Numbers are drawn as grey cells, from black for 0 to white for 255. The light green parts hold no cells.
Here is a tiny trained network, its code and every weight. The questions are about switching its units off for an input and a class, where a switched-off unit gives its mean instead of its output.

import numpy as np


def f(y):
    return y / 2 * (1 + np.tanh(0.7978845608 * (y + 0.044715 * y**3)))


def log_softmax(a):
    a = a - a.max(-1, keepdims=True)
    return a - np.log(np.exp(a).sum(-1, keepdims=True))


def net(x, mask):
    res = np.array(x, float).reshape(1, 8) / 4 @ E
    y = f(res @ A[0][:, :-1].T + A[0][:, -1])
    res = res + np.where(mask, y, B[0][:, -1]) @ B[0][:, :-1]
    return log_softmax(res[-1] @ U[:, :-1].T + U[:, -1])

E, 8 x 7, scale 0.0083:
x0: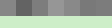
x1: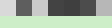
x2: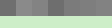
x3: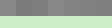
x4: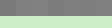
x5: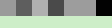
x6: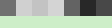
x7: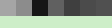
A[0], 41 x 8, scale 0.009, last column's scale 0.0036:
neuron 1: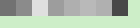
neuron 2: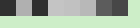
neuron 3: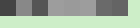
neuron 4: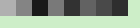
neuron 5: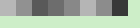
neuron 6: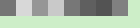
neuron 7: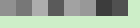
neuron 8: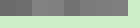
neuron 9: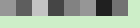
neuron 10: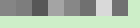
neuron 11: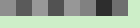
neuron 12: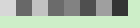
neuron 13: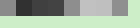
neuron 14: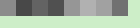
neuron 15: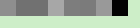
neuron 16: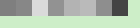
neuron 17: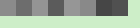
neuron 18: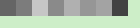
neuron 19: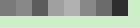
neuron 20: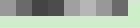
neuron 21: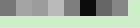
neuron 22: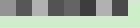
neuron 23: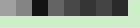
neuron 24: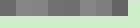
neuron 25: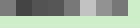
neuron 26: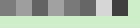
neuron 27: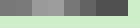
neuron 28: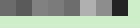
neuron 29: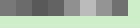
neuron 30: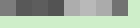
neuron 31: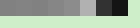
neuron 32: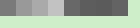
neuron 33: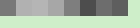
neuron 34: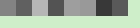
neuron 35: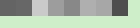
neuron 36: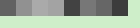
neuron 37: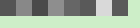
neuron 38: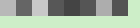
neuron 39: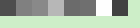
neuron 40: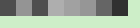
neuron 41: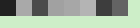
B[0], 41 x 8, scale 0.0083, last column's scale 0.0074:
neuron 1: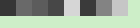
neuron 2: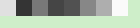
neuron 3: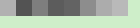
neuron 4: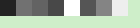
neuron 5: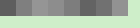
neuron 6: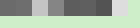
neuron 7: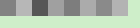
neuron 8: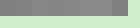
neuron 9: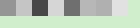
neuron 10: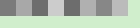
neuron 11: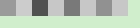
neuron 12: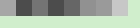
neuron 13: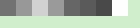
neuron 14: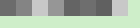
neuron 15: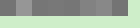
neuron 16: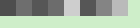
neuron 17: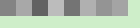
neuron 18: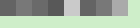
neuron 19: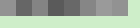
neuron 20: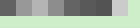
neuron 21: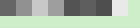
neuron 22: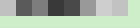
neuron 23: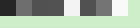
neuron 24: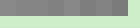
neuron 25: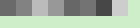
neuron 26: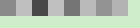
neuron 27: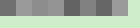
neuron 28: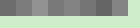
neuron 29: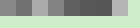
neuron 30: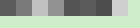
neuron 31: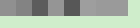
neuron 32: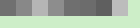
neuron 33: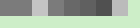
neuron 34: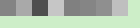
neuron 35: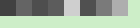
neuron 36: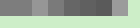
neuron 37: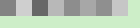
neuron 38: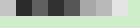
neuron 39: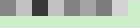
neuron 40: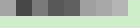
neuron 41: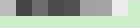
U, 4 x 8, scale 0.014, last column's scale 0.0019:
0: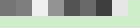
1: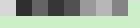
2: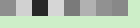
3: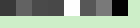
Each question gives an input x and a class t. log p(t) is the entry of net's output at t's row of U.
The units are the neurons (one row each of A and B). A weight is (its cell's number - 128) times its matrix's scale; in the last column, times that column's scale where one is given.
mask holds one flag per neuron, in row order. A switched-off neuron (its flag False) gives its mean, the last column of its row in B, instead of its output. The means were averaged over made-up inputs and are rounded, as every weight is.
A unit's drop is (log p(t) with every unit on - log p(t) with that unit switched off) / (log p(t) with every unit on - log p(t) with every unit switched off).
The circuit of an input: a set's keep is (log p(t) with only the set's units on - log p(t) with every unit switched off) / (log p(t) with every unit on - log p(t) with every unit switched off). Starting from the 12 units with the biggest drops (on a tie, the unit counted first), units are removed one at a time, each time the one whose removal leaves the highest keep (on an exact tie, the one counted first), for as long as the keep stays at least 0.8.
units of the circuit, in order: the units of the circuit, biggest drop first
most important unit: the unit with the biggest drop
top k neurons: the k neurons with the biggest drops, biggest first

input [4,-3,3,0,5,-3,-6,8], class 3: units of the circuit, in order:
[neuron 4]
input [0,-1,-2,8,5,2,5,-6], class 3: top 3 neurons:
[neuron 1; neuron 16; neuron 35]
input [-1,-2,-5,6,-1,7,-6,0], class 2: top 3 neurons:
[neuron 9; neuron 11; neuron 34]
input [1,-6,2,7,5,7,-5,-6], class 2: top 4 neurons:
[neuron 34; neuron 9; neuron 11; neuron 7]
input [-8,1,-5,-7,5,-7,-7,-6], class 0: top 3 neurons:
[neuron 13; neuron 30; neuron 14]
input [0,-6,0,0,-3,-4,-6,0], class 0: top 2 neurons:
[neuron 13; neuron 30]
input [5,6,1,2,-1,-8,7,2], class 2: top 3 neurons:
[neuron 39; neuron 26; neuron 37]
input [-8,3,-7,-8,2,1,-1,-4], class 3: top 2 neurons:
[neuron 2; neuron 41]
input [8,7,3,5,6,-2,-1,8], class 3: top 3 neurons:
[neuron 23; neuron 4; neuron 2]
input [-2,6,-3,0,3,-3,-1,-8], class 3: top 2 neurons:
[neuron 1; neuron 35]
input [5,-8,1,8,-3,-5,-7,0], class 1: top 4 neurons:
[neuron 2; neuron 41; neuron 3; neuron 40]
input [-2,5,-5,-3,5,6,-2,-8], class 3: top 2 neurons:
[neuron 1; neuron 16]
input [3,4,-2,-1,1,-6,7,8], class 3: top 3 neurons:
[neuron 23; neuron 4; neuron 13]
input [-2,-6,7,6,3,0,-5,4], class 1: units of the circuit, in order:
[neuron 2]
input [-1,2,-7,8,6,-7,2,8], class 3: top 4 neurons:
[neuron 4; neuron 23; neuron 9; neuron 11]
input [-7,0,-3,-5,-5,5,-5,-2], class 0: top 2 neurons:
[neuron 13; neuron 30]
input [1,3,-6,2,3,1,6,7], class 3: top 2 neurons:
[neuron 23; neuron 4]
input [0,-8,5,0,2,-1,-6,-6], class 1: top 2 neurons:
[neuron 2; neuron 41]
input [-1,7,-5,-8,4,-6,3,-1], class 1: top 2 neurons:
[neuron 38; neuron 22]
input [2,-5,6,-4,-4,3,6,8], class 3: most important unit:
neuron 23
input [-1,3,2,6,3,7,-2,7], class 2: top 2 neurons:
[neuron 9; neuron 11]
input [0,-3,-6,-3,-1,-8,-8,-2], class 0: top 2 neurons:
[neuron 13; neuron 30]
